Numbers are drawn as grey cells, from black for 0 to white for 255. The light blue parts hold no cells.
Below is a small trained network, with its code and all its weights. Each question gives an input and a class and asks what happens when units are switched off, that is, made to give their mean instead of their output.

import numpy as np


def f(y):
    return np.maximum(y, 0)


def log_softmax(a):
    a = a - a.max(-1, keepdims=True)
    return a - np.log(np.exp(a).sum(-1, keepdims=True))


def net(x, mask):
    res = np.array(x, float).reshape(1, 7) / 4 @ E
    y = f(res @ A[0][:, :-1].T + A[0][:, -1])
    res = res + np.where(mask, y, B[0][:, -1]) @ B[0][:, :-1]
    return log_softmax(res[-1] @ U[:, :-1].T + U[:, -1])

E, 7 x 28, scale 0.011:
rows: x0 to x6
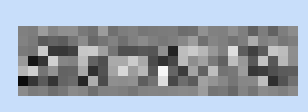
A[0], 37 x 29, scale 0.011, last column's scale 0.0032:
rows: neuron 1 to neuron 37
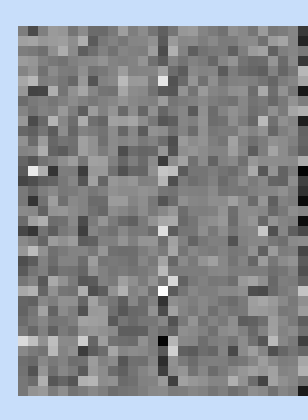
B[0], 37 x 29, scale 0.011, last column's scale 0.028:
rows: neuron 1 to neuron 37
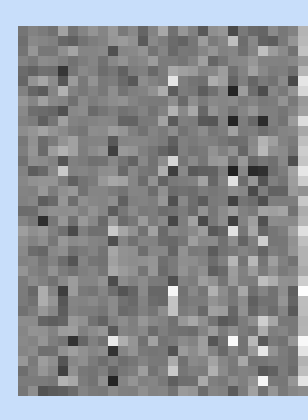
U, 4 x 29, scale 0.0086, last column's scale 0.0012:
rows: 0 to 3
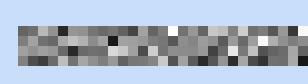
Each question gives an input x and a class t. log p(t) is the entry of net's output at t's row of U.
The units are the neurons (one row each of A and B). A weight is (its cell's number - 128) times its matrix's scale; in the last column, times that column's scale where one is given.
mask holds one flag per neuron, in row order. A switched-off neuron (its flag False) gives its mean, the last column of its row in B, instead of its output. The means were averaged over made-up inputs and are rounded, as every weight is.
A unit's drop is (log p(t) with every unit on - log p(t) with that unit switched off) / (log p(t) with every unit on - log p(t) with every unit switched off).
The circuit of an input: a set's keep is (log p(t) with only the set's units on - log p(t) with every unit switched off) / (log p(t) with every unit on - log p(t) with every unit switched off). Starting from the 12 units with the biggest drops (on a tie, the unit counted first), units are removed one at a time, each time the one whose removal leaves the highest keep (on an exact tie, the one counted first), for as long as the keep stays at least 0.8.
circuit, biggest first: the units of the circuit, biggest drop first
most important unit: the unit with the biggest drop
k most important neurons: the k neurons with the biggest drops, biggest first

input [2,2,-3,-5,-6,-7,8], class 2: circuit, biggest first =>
[neuron 32]
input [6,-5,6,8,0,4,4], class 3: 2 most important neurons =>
[neuron 10; neuron 7]
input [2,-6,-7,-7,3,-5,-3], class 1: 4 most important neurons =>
[neuron 33; neuron 26; neuron 22; neuron 10]
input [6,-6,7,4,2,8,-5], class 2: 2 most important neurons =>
[neuron 21; neuron 16]
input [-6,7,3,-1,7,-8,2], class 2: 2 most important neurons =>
[neuron 32; neuron 2]
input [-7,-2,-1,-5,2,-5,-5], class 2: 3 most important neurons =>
[neuron 32; neuron 10; neuron 7]
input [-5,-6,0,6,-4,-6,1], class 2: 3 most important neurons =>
[neuron 32; neuron 15; neuron 2]
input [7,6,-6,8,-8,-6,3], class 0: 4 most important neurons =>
[neuron 14; neuron 28; neuron 35; neuron 15]
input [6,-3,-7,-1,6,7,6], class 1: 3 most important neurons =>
[neuron 33; neuron 32; neuron 26]
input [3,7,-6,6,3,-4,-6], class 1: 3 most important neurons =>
[neuron 33; neuron 15; neuron 26]
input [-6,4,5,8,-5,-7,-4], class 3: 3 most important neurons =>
[neuron 10; neuron 7; neuron 21]
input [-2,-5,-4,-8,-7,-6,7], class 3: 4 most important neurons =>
[neuron 15; neuron 20; neuron 27; neuron 23]
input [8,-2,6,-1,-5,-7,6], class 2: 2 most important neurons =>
[neuron 32; neuron 33]
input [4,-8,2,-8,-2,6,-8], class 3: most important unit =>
neuron 15
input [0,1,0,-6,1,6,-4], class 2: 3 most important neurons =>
[neuron 21; neuron 16; neuron 10]
